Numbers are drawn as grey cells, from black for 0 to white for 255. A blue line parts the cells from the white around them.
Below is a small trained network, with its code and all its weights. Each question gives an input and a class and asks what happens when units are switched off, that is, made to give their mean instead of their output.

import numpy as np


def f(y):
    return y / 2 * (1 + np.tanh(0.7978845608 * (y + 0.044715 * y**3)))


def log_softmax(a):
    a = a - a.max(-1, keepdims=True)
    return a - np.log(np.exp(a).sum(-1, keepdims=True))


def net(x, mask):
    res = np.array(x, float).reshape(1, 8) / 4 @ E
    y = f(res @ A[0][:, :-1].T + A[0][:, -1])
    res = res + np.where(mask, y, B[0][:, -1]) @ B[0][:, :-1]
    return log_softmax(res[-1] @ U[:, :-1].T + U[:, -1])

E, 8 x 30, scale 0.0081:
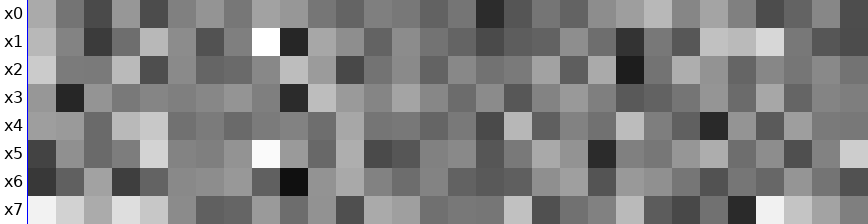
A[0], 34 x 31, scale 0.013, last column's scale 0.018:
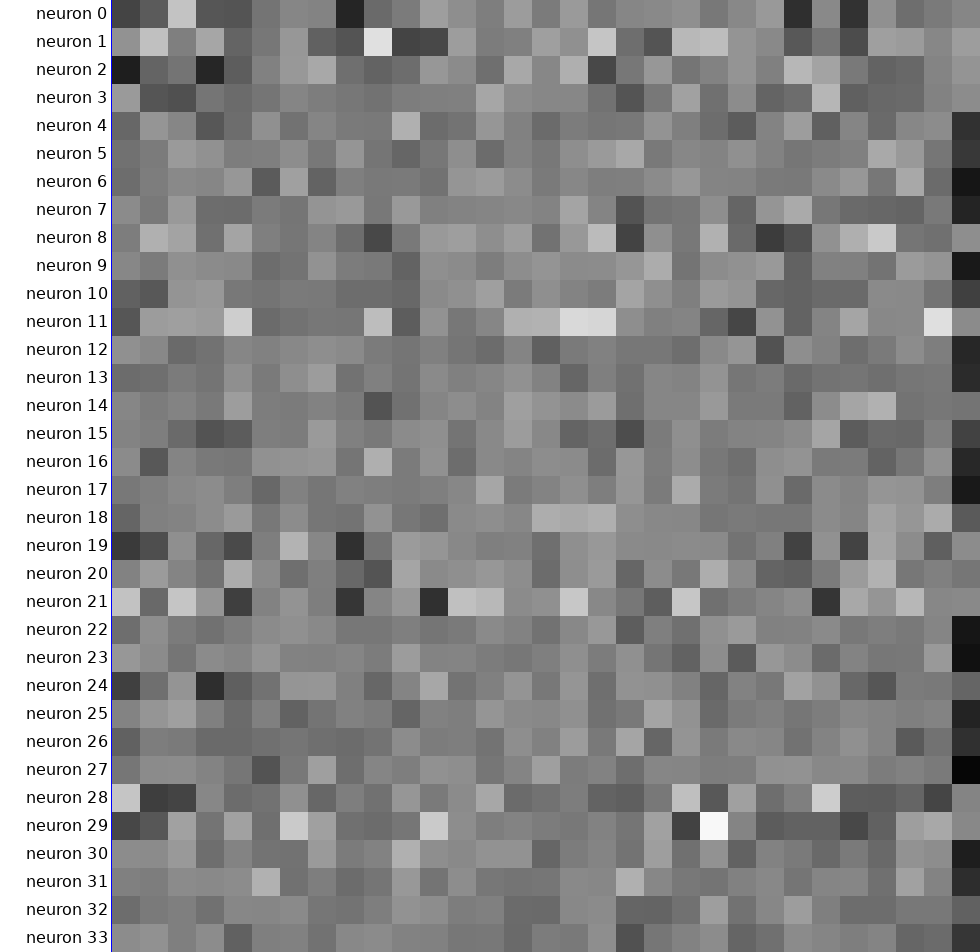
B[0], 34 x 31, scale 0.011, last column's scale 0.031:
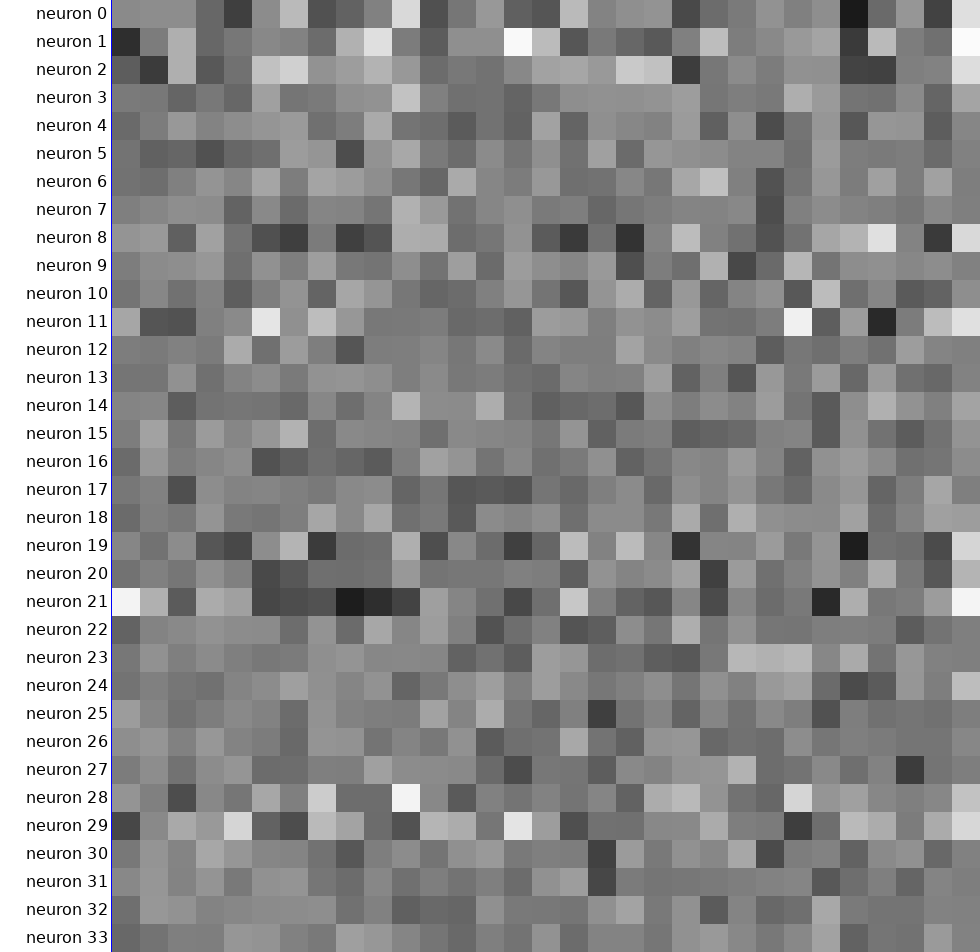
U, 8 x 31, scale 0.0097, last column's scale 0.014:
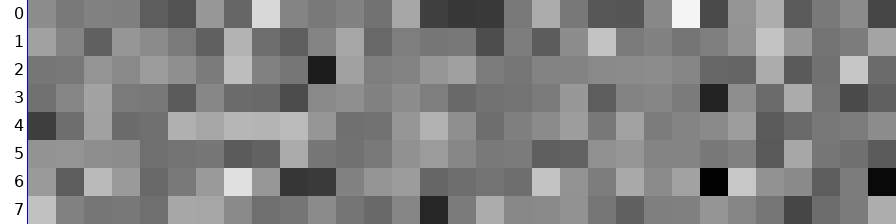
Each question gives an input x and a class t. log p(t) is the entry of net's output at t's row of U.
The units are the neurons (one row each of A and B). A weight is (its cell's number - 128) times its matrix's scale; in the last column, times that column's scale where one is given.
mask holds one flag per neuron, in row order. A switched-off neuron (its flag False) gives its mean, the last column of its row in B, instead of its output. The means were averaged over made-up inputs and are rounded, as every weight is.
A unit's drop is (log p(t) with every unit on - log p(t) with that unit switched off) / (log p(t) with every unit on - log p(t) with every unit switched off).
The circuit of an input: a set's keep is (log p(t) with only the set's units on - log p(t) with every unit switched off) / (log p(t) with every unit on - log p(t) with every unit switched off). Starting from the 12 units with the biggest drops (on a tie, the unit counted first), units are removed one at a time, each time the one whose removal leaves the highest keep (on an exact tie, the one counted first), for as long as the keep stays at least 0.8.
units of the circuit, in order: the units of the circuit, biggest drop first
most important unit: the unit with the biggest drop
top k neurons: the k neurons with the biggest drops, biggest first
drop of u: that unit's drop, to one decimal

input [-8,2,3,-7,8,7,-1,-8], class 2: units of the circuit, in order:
(neuron 0; neuron 19)
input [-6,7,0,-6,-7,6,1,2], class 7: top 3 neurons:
(neuron 1; neuron 29; neuron 11)
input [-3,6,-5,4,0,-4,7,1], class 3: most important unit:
neuron 11
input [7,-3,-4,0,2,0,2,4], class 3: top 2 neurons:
(neuron 11; neuron 2)
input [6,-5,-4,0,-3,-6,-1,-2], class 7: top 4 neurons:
(neuron 21; neuron 19; neuron 0; neuron 8)
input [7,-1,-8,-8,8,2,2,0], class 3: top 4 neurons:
(neuron 11; neuron 2; neuron 8; neuron 29)
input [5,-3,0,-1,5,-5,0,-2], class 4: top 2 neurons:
(neuron 1; neuron 8)
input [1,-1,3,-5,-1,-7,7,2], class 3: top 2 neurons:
(neuron 11; neuron 19)
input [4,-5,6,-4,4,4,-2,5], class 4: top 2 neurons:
(neuron 1; neuron 8)
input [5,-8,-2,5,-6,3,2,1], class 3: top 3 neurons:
(neuron 11; neuron 29; neuron 1)
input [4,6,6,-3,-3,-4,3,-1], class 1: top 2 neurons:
(neuron 19; neuron 0)
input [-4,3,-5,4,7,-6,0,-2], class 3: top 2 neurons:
(neuron 11; neuron 19)
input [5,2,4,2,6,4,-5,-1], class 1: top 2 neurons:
(neuron 2; neuron 1)
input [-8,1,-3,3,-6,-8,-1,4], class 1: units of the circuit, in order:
(neuron 8)
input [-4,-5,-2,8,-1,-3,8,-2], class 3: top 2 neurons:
(neuron 29; neuron 11)
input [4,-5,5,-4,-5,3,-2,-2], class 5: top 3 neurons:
(neuron 2; neuron 11; neuron 28)
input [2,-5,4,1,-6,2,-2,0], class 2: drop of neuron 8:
0.3
